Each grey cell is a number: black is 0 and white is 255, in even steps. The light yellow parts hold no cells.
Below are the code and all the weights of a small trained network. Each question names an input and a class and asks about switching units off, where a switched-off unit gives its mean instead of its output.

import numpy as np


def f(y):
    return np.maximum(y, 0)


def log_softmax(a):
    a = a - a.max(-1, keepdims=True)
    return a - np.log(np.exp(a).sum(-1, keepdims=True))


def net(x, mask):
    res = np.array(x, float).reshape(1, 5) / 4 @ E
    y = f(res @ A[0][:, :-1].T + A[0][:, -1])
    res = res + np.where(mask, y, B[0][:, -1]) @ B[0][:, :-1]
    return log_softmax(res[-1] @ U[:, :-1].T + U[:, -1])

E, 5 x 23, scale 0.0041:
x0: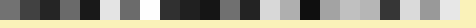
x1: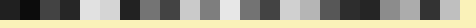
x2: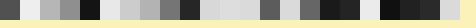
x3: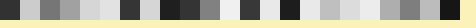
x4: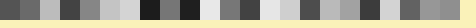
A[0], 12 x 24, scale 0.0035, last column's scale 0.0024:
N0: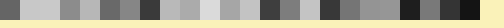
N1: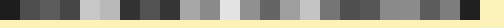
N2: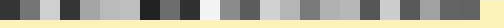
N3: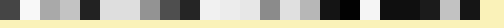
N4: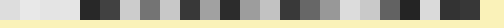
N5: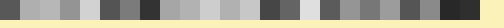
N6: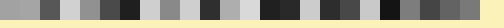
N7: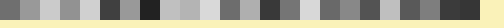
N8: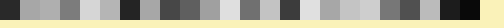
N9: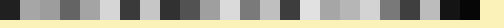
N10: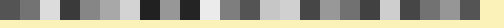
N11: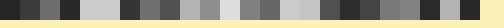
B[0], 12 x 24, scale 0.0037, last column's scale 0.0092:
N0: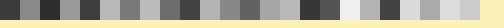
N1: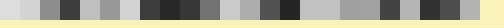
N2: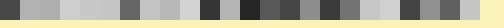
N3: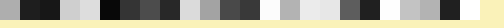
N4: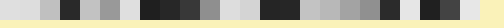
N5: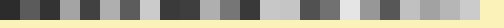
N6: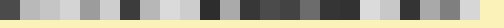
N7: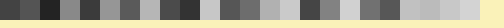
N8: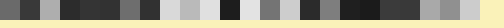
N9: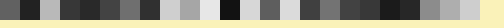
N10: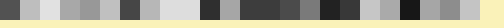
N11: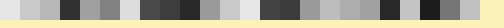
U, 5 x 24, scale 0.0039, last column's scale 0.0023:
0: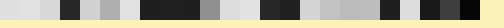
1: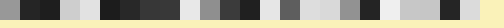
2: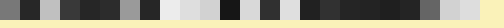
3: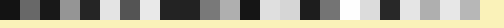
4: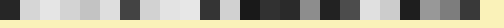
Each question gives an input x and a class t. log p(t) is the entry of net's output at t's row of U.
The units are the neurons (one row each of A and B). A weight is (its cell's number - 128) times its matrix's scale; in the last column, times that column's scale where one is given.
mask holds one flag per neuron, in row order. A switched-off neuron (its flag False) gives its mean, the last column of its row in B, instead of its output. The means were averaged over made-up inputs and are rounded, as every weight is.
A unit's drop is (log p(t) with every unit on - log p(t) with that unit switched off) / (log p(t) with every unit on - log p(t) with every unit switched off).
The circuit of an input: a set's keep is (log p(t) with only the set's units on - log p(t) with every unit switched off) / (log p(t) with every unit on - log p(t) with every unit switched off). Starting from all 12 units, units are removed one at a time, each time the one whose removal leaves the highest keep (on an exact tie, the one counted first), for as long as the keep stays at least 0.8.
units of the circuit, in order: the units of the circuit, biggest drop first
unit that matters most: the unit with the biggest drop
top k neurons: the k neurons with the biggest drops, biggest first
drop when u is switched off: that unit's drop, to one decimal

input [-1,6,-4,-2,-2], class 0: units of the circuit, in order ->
N11; N1
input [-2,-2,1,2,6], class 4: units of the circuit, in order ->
N2; N10
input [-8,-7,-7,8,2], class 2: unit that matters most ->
N8
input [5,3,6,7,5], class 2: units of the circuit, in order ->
N9; N8
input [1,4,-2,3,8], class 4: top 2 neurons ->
N2; N10
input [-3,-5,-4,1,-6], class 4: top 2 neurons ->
N6; N3
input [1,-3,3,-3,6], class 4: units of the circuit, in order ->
N10; N2
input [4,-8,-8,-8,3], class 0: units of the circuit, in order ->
N4; N3
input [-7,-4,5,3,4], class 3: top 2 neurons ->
N0; N5
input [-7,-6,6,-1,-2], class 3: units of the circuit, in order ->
N0; N5
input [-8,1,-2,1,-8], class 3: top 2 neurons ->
N5; N7
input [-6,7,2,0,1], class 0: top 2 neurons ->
N11; N1
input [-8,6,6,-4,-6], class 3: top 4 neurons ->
N0; N5; N7; N4
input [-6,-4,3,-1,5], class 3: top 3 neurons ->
N0; N7; N5
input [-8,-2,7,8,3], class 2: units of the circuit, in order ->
N9
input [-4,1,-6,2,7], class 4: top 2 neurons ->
N3; N2
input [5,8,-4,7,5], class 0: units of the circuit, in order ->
N1; N11
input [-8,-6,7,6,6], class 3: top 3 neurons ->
N0; N5; N7
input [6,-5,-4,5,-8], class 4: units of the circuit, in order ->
N6; N7
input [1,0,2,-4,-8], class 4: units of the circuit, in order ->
N6
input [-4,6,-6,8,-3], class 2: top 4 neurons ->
N8; N9; N3; N4
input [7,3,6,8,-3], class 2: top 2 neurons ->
N9; N8
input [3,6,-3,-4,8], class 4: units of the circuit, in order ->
N10; N2
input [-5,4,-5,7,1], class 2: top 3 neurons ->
N8; N9; N3
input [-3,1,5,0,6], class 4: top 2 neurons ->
N10; N2
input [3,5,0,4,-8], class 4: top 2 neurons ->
N6; N4
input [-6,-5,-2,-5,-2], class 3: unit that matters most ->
N7
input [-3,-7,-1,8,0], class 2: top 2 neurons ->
N8; N9
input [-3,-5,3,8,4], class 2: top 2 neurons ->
N9; N8
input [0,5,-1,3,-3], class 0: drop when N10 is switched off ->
0.1
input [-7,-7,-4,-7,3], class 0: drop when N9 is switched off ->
0.2
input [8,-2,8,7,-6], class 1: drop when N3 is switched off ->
0.7
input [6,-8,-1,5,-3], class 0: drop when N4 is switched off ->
0.5
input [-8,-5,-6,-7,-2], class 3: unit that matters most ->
N7
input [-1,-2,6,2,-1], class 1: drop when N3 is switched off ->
0.7
